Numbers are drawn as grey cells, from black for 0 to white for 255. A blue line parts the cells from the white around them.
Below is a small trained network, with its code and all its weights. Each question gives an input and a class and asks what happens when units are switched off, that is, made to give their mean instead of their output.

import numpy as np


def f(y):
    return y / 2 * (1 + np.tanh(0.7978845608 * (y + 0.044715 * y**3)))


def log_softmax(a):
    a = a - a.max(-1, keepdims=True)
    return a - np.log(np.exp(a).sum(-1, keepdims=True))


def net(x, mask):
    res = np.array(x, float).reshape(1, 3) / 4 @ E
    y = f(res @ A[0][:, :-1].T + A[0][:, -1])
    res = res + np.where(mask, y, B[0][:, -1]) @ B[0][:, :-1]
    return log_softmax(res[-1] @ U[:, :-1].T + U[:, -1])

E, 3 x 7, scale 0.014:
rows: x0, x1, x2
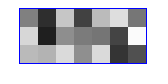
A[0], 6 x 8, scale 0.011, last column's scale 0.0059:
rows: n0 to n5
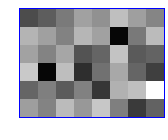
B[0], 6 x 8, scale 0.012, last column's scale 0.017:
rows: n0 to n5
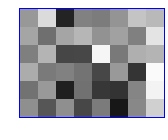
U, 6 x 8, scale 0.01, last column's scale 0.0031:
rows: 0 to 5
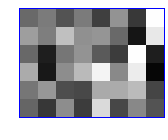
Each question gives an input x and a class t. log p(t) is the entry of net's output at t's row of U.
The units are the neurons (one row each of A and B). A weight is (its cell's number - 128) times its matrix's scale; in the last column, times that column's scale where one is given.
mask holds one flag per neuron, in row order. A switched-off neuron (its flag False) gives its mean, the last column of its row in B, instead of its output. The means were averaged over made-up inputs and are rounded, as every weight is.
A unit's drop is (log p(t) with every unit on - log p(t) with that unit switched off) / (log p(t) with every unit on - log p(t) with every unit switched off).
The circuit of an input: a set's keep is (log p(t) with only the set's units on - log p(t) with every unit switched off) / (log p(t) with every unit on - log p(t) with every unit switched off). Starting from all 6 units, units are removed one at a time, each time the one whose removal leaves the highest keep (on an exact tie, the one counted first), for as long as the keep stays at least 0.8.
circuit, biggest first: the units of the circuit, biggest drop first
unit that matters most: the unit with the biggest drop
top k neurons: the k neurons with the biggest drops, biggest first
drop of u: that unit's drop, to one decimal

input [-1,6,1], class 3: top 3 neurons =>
[n4; n1; n5]
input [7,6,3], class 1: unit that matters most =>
n3
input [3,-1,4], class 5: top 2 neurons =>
[n5; n3]
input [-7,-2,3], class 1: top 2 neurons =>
[n2; n0]
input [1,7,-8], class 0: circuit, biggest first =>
[n3; n5]
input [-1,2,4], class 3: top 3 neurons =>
[n3; n4; n1]
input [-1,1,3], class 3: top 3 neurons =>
[n3; n4; n1]
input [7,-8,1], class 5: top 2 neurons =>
[n5; n4]
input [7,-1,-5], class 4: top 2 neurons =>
[n2; n0]
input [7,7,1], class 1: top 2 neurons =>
[n3; n4]
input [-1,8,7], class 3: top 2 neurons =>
[n1; n4]
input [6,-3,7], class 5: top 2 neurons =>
[n5; n2]
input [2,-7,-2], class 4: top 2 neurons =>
[n3; n2]
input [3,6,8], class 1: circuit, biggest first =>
[n3]
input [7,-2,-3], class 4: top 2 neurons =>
[n2; n0]
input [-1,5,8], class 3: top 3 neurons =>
[n1; n3; n4]
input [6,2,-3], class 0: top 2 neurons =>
[n3; n4]
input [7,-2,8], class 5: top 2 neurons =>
[n5; n2]
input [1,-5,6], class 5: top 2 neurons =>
[n5; n3]
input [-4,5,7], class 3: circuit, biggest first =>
[n1]
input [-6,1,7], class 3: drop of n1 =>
0.5
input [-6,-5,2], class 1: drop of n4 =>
0.2
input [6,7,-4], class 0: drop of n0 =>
0.0
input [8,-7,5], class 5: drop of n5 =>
0.1
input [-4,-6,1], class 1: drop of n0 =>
0.2
